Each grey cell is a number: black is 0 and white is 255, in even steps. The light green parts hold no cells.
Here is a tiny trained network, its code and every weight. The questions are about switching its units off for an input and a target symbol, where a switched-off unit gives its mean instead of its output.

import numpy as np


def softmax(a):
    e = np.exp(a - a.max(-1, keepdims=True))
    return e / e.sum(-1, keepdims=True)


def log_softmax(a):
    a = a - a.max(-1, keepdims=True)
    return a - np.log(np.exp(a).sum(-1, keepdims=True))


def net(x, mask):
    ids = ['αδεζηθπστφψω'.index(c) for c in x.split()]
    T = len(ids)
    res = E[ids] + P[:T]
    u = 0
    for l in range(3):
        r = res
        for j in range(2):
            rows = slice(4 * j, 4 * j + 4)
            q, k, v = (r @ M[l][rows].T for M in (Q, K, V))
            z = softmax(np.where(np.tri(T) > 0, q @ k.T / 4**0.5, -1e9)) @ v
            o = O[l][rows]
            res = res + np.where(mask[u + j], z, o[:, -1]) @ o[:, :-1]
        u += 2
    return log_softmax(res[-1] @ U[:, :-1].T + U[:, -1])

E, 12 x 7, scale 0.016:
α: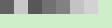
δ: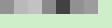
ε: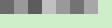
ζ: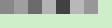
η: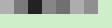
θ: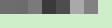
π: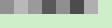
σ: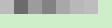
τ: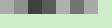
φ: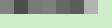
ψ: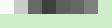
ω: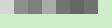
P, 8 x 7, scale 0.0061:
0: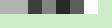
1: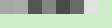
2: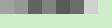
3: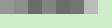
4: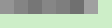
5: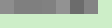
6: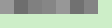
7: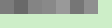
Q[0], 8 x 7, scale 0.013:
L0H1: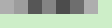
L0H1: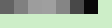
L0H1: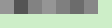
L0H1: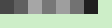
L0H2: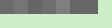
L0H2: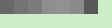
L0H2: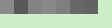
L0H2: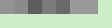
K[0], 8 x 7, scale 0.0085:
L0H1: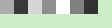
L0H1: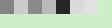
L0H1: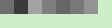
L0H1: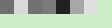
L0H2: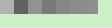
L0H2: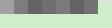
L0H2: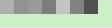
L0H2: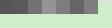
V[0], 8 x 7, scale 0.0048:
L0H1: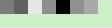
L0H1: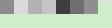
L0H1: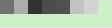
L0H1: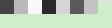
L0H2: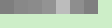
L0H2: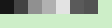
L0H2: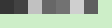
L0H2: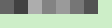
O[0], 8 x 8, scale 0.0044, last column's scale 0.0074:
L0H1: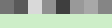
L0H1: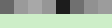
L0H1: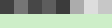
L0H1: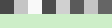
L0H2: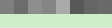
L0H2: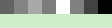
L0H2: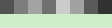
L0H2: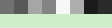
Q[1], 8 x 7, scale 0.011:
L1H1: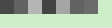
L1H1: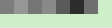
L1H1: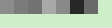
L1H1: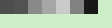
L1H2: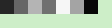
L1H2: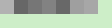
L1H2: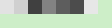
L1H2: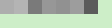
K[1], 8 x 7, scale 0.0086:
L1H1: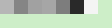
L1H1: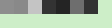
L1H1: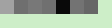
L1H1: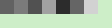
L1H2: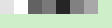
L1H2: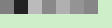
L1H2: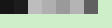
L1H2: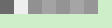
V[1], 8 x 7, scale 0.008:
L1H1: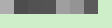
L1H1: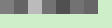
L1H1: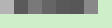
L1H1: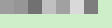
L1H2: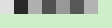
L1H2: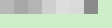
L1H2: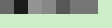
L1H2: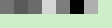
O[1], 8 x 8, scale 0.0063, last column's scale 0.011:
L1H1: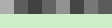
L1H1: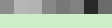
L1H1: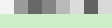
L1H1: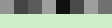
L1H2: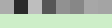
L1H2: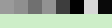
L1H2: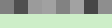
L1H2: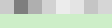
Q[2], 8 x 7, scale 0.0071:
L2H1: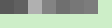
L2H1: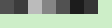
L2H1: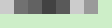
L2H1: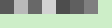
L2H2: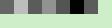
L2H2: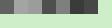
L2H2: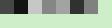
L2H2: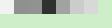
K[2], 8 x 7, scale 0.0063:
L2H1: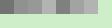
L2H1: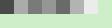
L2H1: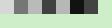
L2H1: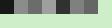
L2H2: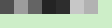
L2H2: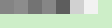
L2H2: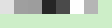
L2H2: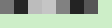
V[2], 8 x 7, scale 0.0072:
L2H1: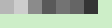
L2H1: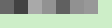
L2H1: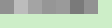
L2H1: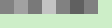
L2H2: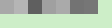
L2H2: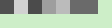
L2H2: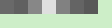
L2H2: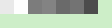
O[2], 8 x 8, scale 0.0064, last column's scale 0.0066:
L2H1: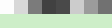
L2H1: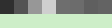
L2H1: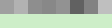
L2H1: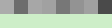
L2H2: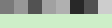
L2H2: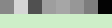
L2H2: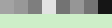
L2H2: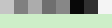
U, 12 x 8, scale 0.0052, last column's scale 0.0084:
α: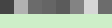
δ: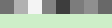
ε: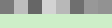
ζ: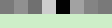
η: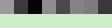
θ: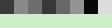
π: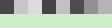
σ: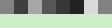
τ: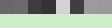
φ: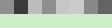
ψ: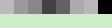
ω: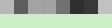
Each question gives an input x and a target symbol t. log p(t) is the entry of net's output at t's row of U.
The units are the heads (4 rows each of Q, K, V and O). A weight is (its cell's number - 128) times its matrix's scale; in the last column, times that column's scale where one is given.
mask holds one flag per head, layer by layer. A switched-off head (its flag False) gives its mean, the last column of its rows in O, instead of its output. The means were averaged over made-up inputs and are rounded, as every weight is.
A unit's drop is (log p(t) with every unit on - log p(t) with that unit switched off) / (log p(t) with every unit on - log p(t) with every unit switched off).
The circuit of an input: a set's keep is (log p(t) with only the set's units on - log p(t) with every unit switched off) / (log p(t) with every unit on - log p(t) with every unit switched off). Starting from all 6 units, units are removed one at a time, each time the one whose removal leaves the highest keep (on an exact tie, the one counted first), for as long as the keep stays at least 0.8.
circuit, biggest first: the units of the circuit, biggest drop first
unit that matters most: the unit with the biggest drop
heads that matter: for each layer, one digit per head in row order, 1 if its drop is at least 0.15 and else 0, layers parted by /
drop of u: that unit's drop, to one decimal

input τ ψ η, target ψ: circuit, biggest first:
[L2H1]
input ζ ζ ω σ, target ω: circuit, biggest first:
[L2H2, L0H1]
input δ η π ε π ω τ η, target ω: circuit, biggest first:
[L2H2, L1H2, L0H1]
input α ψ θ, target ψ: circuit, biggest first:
[L2H1, L1H1]
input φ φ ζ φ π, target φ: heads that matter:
00 / 01 / 01
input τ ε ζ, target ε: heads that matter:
00 / 01 / 01
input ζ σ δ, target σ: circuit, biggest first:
[L1H2, L2H2]
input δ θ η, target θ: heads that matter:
00 / 01 / 00
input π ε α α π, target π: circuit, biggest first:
[L0H1, L1H1]
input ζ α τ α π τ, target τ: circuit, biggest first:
[L0H1, L1H1, L2H2, L1H2]
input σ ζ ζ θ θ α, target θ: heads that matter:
00 / 01 / 10
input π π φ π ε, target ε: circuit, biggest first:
[L2H2, L1H2, L0H2]
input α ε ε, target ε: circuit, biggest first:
[L1H2, L2H2]
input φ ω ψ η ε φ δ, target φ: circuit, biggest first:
[L1H2]
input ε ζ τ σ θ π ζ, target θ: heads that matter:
01 / 01 / 00
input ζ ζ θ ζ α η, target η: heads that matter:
10 / 10 / 00
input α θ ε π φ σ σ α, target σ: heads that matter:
00 / 11 / 00
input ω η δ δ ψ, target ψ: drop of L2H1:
1.4
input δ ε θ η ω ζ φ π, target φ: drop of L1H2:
0.9
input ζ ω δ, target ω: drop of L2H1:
0.0
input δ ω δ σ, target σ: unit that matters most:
L1H2
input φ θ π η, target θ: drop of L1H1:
0.1
